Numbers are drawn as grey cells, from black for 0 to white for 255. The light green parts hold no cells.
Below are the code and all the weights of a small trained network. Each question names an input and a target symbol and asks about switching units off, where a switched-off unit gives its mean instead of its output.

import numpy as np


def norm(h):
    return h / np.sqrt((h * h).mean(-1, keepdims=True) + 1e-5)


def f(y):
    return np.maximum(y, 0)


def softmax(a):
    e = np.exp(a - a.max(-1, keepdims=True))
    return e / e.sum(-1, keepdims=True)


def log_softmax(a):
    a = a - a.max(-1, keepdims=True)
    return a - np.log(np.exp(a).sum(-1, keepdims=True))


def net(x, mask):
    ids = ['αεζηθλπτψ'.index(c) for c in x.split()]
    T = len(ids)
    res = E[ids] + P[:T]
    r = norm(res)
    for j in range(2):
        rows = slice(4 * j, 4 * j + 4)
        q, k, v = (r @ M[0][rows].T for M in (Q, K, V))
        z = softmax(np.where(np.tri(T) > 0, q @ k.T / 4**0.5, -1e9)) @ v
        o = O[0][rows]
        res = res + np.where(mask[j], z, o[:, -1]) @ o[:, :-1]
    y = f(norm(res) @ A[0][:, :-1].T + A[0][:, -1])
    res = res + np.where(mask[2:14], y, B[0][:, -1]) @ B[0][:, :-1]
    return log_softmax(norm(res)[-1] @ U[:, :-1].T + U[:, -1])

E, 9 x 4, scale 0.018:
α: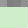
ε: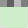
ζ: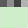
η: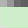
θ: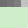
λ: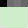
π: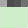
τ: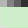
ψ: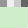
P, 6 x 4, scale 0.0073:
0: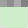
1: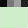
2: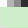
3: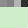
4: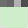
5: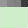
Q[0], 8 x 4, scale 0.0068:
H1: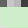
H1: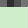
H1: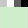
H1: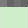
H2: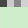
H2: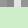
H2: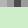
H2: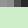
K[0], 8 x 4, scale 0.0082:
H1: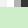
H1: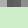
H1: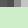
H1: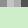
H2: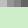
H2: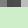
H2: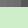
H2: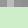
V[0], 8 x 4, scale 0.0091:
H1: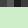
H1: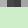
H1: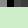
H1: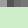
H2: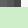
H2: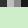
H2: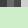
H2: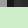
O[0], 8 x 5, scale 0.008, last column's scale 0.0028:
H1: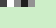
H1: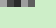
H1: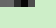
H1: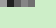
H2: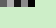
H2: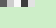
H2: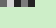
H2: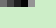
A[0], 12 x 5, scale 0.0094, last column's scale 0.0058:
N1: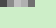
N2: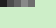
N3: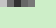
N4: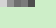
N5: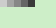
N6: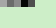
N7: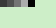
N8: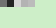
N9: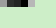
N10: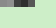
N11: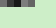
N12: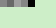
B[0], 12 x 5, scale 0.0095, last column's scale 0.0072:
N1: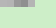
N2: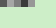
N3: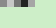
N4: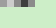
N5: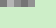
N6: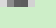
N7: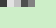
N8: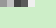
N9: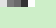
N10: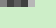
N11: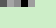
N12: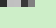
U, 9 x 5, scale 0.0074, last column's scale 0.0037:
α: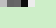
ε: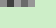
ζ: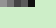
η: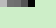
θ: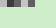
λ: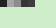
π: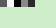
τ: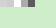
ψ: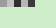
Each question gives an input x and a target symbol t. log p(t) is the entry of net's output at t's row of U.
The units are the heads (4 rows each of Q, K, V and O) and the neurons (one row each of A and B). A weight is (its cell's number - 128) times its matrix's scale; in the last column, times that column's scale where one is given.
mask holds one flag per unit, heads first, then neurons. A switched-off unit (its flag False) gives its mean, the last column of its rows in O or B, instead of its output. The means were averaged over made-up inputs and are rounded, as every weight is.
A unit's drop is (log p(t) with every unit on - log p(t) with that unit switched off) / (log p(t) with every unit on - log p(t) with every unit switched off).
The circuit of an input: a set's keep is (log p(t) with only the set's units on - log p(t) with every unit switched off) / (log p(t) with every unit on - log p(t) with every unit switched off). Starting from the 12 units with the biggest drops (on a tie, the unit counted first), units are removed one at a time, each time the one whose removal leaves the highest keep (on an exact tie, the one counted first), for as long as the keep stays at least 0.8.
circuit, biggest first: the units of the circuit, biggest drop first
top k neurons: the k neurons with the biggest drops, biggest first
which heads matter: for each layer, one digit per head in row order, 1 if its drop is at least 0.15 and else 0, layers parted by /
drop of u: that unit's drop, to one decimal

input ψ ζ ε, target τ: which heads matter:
10
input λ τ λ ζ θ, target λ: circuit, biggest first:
H1, N9
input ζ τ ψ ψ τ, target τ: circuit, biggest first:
H2, H1, N9
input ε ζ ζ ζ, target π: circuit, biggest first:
H2, N9
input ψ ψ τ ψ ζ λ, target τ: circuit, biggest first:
H2, H1
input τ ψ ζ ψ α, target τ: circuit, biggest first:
H1, N9, N10
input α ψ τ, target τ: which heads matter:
11
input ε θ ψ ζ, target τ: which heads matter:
01
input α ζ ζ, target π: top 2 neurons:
N9, N6
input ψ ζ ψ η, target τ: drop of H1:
0.2
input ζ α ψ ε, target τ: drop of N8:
-0.1
